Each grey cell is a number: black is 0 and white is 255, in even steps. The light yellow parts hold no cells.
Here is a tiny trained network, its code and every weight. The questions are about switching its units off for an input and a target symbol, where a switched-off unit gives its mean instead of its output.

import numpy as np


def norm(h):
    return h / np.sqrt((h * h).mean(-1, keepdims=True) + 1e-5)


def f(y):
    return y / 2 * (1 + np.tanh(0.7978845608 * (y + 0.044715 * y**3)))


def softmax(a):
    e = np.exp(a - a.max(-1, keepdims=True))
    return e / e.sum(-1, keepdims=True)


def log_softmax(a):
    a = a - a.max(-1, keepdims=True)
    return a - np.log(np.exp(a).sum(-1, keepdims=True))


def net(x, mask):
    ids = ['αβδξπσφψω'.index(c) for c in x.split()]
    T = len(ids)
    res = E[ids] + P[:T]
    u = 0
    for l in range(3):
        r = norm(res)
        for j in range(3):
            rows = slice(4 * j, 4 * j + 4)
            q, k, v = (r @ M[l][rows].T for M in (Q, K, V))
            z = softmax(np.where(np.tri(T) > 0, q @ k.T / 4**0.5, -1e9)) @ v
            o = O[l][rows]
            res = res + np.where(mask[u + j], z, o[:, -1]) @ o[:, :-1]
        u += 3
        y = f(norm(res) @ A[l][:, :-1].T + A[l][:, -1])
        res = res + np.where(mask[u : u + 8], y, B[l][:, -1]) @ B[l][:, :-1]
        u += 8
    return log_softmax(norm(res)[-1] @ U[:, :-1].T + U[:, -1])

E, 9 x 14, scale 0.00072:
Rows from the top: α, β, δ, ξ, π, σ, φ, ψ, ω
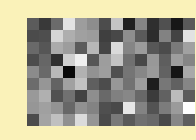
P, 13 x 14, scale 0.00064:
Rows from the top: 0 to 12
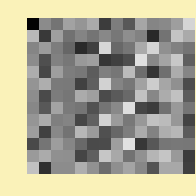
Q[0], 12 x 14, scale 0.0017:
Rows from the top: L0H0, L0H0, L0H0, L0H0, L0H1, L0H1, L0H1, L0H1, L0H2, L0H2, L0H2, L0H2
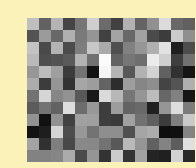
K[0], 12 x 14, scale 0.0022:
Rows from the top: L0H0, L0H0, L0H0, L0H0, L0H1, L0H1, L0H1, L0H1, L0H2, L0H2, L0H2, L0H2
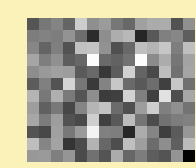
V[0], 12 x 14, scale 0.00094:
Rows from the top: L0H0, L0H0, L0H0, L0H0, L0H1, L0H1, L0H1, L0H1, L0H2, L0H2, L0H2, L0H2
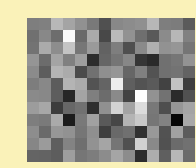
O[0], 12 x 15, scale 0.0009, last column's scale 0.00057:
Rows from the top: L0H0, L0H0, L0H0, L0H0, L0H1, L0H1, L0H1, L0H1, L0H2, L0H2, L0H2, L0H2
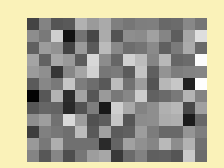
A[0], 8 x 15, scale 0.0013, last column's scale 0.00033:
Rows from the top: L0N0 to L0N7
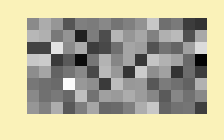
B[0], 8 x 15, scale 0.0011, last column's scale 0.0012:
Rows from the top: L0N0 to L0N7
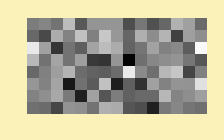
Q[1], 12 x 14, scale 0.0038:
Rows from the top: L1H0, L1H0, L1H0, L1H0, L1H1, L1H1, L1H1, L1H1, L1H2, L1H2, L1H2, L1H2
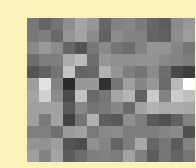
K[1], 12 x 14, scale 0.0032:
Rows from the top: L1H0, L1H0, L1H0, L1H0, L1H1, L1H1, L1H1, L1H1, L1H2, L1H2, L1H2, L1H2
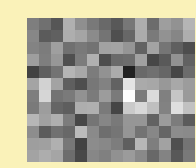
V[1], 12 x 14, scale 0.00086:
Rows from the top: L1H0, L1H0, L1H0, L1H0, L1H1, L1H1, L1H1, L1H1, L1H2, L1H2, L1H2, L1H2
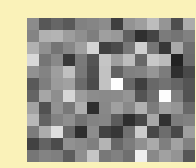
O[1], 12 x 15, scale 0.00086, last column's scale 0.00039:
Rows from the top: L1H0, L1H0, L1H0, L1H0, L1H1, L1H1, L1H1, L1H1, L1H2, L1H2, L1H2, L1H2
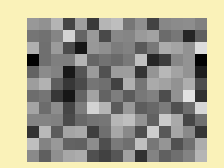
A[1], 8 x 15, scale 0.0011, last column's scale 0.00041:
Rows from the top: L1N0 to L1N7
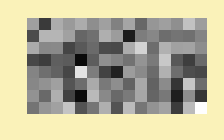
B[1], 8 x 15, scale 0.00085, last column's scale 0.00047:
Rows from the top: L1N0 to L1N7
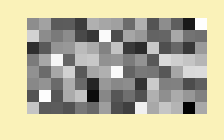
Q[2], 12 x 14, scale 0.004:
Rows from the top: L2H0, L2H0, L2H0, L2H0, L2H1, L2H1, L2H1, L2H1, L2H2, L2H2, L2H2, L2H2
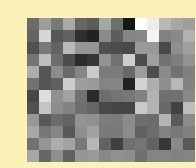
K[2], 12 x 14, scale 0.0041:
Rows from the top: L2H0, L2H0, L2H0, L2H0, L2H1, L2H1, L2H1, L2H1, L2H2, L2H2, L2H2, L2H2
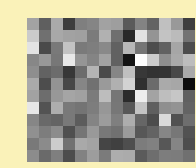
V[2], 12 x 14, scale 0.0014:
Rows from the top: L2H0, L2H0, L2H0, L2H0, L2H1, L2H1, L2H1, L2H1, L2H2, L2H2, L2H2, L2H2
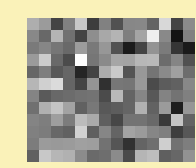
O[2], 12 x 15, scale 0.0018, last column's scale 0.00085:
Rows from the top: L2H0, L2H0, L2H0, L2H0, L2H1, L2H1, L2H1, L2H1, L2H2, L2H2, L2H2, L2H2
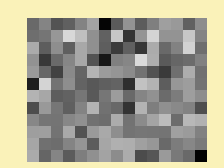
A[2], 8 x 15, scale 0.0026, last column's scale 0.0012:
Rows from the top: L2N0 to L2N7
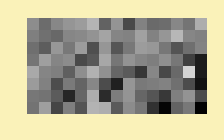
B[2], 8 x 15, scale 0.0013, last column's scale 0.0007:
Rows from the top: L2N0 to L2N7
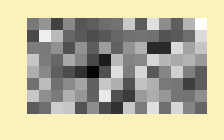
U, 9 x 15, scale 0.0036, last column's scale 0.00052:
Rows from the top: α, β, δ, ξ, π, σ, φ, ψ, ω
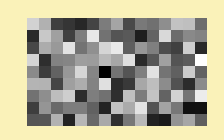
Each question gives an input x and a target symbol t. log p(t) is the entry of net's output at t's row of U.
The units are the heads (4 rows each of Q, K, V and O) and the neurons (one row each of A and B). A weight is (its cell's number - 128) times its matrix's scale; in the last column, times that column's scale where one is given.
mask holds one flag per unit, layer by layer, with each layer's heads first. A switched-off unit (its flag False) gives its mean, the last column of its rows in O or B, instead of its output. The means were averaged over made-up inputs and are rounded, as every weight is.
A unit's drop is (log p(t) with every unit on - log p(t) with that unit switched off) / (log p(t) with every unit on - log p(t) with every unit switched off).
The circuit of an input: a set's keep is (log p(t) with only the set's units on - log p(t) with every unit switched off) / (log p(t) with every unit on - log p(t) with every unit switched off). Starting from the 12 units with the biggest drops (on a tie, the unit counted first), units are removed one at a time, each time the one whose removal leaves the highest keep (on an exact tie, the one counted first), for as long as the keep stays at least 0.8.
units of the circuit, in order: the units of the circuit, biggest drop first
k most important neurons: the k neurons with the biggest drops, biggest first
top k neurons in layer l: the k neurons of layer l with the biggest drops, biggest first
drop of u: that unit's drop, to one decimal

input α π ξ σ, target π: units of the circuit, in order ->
L2H0, L2N0, L1N2
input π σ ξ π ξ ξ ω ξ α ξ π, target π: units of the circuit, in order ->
L2H0, L0H2
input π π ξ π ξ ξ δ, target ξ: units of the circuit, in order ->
L2H1, L1H1
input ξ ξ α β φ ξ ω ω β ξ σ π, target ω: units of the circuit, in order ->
L2N2, L0N2, L1H0
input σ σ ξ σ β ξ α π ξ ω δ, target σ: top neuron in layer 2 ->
L2N6
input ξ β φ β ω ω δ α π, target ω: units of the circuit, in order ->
L2N2, L0N2
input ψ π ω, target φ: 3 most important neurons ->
L1N1, L0N0, L0N7
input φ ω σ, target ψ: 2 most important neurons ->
L0N4, L2N6
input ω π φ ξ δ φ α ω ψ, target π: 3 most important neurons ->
L0N3, L1N2, L0N5
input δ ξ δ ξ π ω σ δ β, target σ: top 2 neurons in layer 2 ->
L2N4, L2N7
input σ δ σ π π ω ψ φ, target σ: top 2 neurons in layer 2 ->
L2N6, L2N5
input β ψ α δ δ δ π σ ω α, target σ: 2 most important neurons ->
L2N6, L0N5
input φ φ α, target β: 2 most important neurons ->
L1N3, L0N4
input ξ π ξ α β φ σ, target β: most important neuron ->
L1N4
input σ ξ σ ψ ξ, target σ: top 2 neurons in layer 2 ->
L2N6, L2N5
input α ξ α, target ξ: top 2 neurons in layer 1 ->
L1N3, L1N7
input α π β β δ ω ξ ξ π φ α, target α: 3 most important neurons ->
L2N4, L0N5, L0N2
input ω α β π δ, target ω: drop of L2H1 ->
0.4
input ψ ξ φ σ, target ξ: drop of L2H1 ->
0.4
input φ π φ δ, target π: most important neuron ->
L2N0
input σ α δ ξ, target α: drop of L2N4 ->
0.8
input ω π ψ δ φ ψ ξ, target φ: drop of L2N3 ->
0.0
